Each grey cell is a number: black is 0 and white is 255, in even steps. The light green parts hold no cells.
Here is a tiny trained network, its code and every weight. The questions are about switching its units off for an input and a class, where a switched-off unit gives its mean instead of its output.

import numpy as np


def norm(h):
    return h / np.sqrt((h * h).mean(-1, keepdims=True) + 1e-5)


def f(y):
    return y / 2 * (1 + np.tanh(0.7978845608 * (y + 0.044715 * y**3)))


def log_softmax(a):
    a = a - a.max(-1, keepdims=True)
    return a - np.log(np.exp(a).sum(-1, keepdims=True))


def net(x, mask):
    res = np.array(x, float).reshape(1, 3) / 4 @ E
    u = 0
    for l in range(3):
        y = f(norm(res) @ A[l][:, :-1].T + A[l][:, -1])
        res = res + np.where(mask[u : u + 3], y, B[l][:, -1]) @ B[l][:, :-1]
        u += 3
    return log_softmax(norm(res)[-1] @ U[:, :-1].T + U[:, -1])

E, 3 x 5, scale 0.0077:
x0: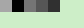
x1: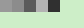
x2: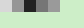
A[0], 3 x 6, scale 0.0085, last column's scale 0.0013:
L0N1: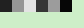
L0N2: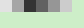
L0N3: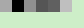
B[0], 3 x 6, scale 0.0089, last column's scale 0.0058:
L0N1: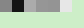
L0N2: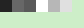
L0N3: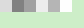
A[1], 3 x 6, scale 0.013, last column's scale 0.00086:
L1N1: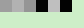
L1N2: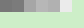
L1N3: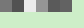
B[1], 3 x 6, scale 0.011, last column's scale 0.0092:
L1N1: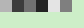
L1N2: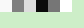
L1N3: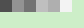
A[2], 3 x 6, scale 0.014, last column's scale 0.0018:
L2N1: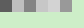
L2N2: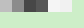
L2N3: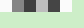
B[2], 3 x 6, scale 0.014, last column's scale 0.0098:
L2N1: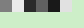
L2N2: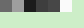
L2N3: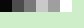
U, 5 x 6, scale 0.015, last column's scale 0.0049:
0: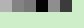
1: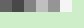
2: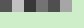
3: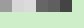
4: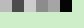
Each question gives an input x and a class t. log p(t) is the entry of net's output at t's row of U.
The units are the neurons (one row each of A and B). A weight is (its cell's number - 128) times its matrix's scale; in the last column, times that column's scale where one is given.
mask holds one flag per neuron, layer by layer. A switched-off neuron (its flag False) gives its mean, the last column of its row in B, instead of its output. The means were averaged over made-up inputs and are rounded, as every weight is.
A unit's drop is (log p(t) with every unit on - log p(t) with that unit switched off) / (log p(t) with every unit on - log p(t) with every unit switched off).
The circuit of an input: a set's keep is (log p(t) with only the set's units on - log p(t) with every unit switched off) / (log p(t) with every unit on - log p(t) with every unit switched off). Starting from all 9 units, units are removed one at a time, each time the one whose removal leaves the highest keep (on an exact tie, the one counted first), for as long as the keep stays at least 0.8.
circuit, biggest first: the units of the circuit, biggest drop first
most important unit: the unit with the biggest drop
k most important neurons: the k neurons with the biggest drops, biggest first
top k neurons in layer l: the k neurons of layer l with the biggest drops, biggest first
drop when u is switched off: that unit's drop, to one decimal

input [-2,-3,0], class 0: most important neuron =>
L2N3
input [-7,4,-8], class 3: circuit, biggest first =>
L2N2, L2N3
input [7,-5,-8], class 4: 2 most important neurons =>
L2N3, L0N3
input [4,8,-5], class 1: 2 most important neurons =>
L2N2, L0N3
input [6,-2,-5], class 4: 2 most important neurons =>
L0N3, L2N3
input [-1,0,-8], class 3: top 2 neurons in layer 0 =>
L0N1, L0N2
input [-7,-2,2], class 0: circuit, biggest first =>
L1N3, L1N2
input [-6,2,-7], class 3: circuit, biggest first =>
L2N2, L2N3
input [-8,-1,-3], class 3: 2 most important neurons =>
L0N1, L1N2
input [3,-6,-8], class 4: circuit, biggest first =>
L2N3, L2N2
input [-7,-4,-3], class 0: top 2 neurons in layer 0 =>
L0N2, L0N3
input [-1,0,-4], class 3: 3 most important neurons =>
L2N3, L2N2, L1N3
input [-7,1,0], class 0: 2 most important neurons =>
L1N3, L2N3
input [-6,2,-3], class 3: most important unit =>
L1N2
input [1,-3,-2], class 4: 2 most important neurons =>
L0N1, L2N3
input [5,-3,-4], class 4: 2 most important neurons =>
L0N3, L2N3
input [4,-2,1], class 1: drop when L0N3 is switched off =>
0.1
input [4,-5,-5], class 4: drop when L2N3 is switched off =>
0.2
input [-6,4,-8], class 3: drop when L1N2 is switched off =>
0.4
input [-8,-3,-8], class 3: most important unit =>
L2N3
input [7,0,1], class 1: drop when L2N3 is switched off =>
0.1
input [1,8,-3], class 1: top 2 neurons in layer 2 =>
L2N2, L2N3
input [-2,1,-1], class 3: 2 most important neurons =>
L2N3, L1N2
